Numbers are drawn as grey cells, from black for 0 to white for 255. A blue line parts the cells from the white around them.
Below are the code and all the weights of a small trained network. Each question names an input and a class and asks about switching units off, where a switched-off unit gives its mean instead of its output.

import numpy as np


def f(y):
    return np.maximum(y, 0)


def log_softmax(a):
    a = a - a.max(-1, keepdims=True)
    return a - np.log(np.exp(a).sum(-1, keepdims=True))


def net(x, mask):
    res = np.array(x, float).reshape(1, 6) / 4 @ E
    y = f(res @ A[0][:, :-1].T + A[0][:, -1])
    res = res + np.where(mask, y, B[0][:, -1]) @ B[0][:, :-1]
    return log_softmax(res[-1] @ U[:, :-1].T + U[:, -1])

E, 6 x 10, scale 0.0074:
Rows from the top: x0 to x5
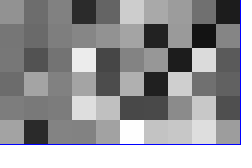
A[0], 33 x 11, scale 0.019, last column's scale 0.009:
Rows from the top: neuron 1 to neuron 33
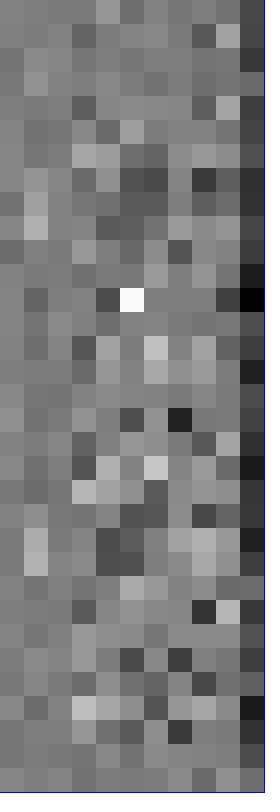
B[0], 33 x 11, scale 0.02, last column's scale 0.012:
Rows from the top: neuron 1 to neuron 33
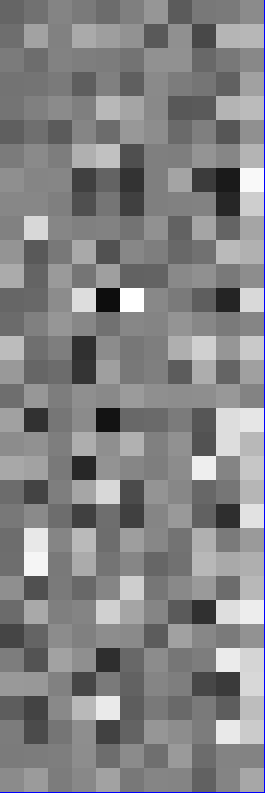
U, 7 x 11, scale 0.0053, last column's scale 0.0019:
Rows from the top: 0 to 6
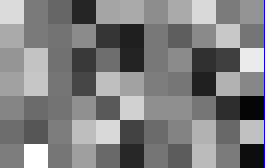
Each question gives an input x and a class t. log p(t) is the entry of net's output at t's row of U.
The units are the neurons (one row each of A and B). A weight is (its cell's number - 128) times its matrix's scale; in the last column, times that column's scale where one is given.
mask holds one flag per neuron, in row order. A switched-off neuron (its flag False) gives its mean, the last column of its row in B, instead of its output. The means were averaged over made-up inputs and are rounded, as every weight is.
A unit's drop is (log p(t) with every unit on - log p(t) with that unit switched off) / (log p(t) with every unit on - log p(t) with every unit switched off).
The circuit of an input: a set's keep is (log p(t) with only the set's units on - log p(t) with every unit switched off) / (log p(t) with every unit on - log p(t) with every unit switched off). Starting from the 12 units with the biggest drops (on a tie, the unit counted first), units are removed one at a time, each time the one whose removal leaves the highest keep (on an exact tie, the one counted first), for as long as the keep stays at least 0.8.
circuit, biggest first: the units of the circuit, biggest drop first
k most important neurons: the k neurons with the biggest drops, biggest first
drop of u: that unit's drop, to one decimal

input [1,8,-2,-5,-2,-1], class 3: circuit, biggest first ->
(neuron 26)
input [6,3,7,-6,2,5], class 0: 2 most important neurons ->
(neuron 15; neuron 20)
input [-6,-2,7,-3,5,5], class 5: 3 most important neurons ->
(neuron 30; neuron 21; neuron 7)
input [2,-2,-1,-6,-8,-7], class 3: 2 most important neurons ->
(neuron 26; neuron 2)
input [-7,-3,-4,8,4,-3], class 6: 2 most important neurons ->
(neuron 24; neuron 23)
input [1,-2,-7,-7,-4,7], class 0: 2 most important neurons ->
(neuron 20; neuron 15)
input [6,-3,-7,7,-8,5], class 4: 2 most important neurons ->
(neuron 13; neuron 25)
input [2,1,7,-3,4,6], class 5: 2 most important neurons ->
(neuron 30; neuron 21)
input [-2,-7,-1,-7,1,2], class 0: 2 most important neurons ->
(neuron 20; neuron 15)
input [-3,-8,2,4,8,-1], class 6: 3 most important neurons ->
(neuron 24; neuron 23; neuron 10)
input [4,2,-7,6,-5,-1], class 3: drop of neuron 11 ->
-0.1
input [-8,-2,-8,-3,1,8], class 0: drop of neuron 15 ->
0.2
